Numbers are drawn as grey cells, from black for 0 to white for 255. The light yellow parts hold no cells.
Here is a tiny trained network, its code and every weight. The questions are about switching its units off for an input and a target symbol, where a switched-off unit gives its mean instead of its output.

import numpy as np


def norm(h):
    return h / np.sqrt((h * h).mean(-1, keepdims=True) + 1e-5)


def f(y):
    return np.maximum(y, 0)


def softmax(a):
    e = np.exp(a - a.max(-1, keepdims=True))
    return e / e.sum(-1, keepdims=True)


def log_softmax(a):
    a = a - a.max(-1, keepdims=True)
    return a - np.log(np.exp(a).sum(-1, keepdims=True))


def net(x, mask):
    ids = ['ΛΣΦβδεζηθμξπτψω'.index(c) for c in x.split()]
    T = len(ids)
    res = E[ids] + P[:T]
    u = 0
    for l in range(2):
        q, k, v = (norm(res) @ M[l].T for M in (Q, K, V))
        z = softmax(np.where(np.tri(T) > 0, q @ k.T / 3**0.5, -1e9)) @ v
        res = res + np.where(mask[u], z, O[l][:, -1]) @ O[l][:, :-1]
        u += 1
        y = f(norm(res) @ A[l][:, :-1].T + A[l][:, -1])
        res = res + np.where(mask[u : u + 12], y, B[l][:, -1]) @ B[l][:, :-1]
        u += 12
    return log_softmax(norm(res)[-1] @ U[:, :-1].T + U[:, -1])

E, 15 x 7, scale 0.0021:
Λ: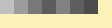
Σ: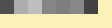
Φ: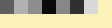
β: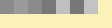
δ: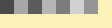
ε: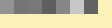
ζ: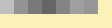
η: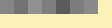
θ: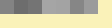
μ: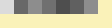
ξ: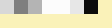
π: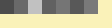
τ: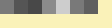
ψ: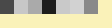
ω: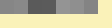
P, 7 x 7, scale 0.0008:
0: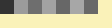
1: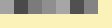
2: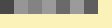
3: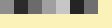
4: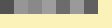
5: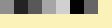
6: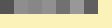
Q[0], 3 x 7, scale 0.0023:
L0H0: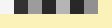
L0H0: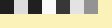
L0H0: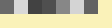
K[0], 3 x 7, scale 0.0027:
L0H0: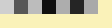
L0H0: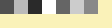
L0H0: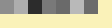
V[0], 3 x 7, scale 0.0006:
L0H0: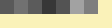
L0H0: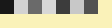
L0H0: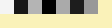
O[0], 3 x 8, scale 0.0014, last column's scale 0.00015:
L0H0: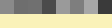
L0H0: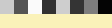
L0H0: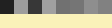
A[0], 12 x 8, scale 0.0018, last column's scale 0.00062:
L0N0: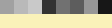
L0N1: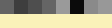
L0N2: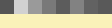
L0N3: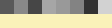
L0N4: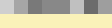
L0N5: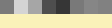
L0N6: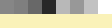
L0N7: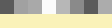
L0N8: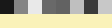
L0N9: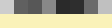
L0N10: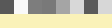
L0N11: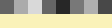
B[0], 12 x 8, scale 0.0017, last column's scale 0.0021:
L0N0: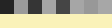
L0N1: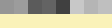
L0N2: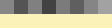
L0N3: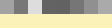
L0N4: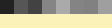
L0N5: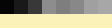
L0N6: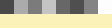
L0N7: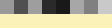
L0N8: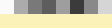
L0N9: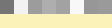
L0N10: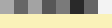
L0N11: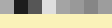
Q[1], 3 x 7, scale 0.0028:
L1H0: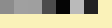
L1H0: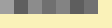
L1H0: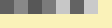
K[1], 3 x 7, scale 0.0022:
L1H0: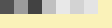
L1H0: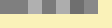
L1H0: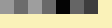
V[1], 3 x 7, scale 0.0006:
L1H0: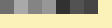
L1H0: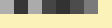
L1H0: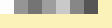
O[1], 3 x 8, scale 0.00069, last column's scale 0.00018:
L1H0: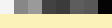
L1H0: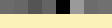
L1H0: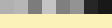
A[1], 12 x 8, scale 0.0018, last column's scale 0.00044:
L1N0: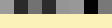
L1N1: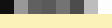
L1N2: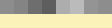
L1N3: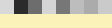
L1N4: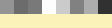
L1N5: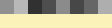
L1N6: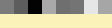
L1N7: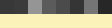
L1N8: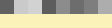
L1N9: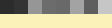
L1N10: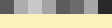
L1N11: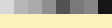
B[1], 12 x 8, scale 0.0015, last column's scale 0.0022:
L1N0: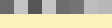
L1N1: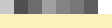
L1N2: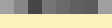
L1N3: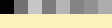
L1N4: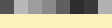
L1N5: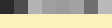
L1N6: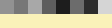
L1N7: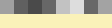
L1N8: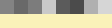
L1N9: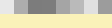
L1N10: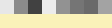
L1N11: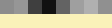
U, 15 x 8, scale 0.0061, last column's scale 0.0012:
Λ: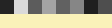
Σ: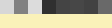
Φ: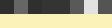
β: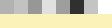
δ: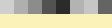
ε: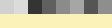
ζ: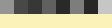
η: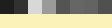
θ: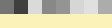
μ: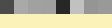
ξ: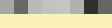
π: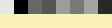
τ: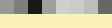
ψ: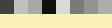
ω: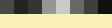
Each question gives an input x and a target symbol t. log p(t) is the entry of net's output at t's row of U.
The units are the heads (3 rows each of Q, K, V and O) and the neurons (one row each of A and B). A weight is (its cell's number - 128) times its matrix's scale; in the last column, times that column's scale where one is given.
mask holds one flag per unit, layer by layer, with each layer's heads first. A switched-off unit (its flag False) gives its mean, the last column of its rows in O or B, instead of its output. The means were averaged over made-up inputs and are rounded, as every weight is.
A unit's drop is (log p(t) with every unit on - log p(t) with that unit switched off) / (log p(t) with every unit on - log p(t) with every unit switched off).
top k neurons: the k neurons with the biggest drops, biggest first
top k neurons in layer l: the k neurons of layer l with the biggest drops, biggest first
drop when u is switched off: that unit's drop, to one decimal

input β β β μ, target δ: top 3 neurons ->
[L0N9, L1N11, L0N6]
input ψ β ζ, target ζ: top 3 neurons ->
[L1N6, L0N4, L0N7]
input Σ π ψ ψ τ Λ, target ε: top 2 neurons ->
[L0N9, L0N1]
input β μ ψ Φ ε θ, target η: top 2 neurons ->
[L1N3, L1N6]
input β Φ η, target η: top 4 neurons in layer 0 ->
[L0N11, L0N8, L0N7, L0N5]
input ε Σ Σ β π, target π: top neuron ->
[L1N7]
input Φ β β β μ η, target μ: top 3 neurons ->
[L0N9, L0N1, L1N3]
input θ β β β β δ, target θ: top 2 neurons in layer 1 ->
[L1N9, L1N3]
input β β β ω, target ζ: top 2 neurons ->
[L1N6, L0N1]
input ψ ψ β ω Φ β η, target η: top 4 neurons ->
[L0N11, L1N3, L0N8, L0N7]
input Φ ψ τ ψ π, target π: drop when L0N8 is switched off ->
0.2
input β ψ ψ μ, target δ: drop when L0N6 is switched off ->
0.1
